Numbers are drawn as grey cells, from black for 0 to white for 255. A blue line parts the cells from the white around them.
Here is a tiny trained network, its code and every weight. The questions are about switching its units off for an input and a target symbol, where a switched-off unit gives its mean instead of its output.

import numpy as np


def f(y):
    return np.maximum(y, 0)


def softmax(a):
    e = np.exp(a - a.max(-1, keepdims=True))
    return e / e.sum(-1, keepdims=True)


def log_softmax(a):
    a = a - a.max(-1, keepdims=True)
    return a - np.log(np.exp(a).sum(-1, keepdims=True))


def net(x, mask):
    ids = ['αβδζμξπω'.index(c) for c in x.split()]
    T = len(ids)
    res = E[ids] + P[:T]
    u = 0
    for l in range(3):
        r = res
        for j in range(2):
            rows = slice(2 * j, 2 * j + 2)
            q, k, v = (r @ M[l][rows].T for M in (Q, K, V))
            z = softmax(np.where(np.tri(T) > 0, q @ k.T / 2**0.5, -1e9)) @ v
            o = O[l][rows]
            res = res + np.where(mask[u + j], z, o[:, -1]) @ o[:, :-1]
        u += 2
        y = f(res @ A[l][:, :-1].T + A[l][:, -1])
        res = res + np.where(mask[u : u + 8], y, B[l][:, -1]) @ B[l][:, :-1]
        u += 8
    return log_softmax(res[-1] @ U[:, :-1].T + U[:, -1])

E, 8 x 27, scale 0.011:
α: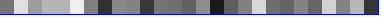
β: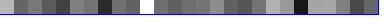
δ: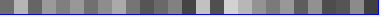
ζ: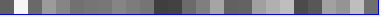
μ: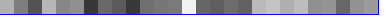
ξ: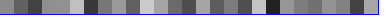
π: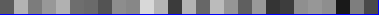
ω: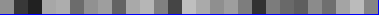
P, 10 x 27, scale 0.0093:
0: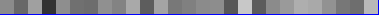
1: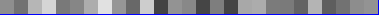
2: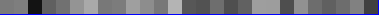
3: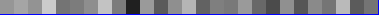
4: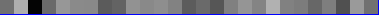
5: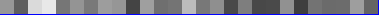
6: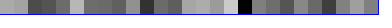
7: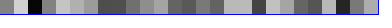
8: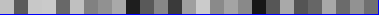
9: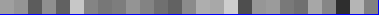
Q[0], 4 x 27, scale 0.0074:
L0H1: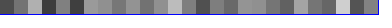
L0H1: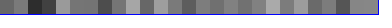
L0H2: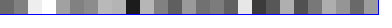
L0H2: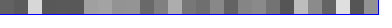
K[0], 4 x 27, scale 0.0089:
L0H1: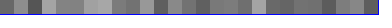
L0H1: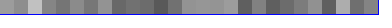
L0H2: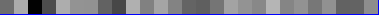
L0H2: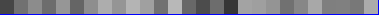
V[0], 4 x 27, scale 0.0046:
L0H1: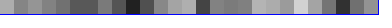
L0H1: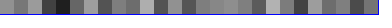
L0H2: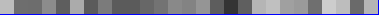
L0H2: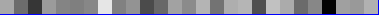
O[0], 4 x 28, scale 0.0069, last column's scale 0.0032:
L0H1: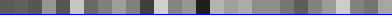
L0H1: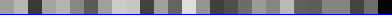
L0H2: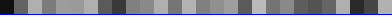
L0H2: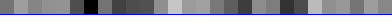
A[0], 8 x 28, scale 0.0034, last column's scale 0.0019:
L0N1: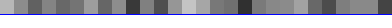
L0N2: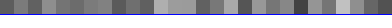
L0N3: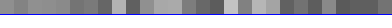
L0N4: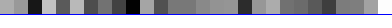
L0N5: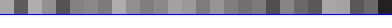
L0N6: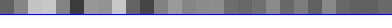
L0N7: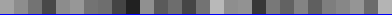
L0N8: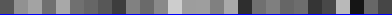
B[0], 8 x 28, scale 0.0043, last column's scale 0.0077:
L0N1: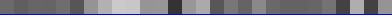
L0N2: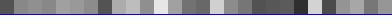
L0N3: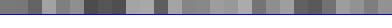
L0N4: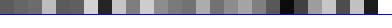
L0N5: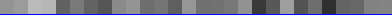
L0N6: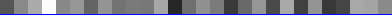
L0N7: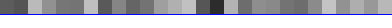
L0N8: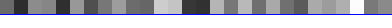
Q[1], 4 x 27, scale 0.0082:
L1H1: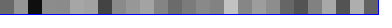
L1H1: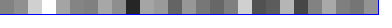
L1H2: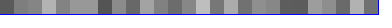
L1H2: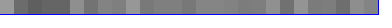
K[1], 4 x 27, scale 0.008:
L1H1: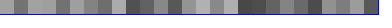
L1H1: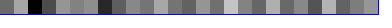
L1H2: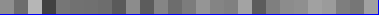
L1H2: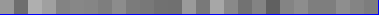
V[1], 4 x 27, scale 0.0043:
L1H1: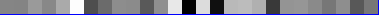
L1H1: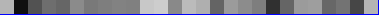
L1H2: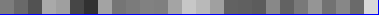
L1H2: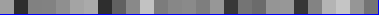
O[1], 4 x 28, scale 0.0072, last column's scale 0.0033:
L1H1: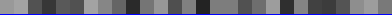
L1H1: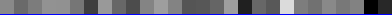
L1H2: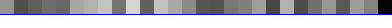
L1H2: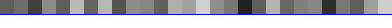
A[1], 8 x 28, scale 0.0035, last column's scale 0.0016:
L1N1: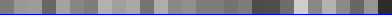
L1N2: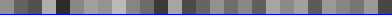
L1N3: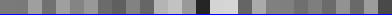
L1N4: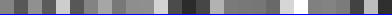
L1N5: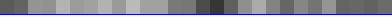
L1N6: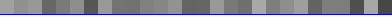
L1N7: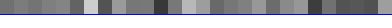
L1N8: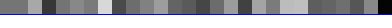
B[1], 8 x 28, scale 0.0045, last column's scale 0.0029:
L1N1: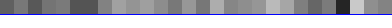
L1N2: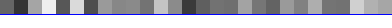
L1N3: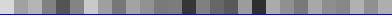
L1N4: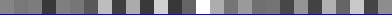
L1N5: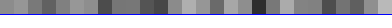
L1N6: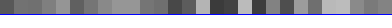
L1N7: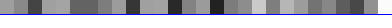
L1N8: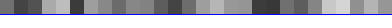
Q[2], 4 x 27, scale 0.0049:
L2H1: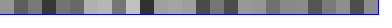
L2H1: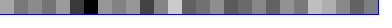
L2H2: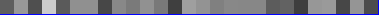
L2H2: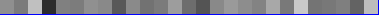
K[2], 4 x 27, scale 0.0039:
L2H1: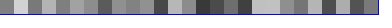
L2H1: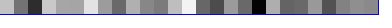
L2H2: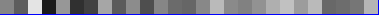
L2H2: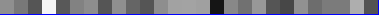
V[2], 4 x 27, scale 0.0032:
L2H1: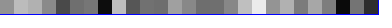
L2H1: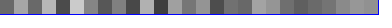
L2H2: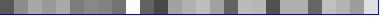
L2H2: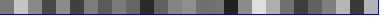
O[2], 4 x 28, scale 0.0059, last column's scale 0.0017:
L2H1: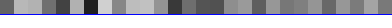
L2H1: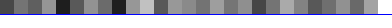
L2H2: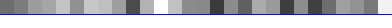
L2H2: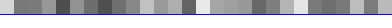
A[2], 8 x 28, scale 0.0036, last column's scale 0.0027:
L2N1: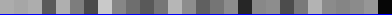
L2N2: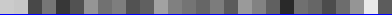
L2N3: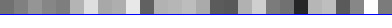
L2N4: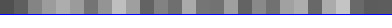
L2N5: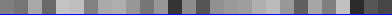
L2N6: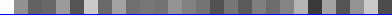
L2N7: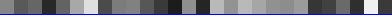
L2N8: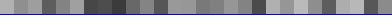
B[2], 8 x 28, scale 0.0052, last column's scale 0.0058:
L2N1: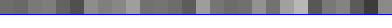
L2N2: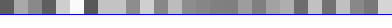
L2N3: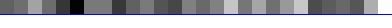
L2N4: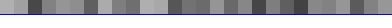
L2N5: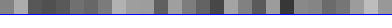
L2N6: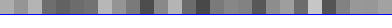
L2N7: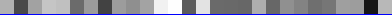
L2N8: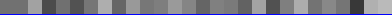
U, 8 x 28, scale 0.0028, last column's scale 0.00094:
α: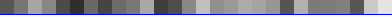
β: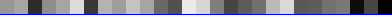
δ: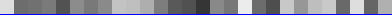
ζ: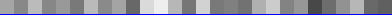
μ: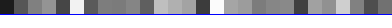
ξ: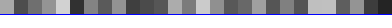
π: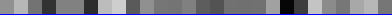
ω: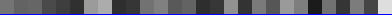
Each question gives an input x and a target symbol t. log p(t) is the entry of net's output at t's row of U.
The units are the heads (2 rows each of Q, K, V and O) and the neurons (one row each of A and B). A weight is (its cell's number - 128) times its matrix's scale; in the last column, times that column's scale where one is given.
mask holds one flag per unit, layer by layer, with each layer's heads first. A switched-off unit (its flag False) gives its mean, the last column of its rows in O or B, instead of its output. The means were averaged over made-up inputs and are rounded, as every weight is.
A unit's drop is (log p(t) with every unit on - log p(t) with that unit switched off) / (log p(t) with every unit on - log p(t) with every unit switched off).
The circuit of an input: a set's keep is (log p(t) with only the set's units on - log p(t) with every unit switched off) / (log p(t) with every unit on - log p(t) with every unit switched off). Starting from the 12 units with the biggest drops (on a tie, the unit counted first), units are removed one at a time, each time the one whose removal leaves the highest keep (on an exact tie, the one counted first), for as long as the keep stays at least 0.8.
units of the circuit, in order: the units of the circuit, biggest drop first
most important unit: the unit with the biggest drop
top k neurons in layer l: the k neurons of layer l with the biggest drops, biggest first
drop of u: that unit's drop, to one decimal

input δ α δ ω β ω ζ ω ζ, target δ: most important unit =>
L1H2
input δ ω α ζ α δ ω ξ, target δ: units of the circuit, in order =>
(L1H2 L0N4 L2H2 L1H1)
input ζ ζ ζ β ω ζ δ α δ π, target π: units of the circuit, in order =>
(L0H2 L1H1)
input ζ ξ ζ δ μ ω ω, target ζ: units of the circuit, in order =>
(L2H2 L1H1)
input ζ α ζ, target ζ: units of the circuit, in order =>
(L1H1 L0H2 L2H2 L2N7)
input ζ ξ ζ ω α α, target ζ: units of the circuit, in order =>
(L1H1 L0H2 L2H2 L2N7)
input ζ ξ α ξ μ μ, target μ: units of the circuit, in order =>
(L0H2 L0H1)
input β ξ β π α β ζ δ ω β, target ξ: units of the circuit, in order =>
(L0H2 L2H1 L1H1)
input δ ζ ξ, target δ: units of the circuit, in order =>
(L1H2 L2H2 L0H2 L1H1)
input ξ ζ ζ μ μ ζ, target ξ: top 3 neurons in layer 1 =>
(L1N8 L1N4 L1N6)
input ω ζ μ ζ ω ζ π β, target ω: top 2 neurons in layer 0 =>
(L0N7 L0N4)
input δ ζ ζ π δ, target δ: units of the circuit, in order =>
(L0H2 L1H2)
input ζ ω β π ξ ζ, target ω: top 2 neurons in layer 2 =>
(L2N2 L2N7)
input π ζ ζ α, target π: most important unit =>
L2H1
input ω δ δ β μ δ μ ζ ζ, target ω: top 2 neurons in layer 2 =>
(L2N3 L2N2)
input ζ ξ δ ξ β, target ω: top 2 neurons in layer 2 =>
(L2N2 L2N7)
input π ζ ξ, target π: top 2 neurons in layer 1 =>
(L1N4 L1N1)
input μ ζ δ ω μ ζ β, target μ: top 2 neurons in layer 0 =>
(L0N2 L0N8)
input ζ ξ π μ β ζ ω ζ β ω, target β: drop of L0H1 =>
0.7
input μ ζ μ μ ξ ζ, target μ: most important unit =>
L0H1
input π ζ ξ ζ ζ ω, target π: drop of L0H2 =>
0.6
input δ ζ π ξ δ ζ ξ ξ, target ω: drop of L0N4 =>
-0.1
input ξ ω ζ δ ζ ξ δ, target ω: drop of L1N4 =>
-0.2
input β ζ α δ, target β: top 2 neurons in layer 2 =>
(L2N2 L2N3)
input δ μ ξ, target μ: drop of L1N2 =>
0.0
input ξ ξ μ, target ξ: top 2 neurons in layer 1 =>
(L1N8 L1N4)
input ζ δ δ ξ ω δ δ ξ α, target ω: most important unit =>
L1H1
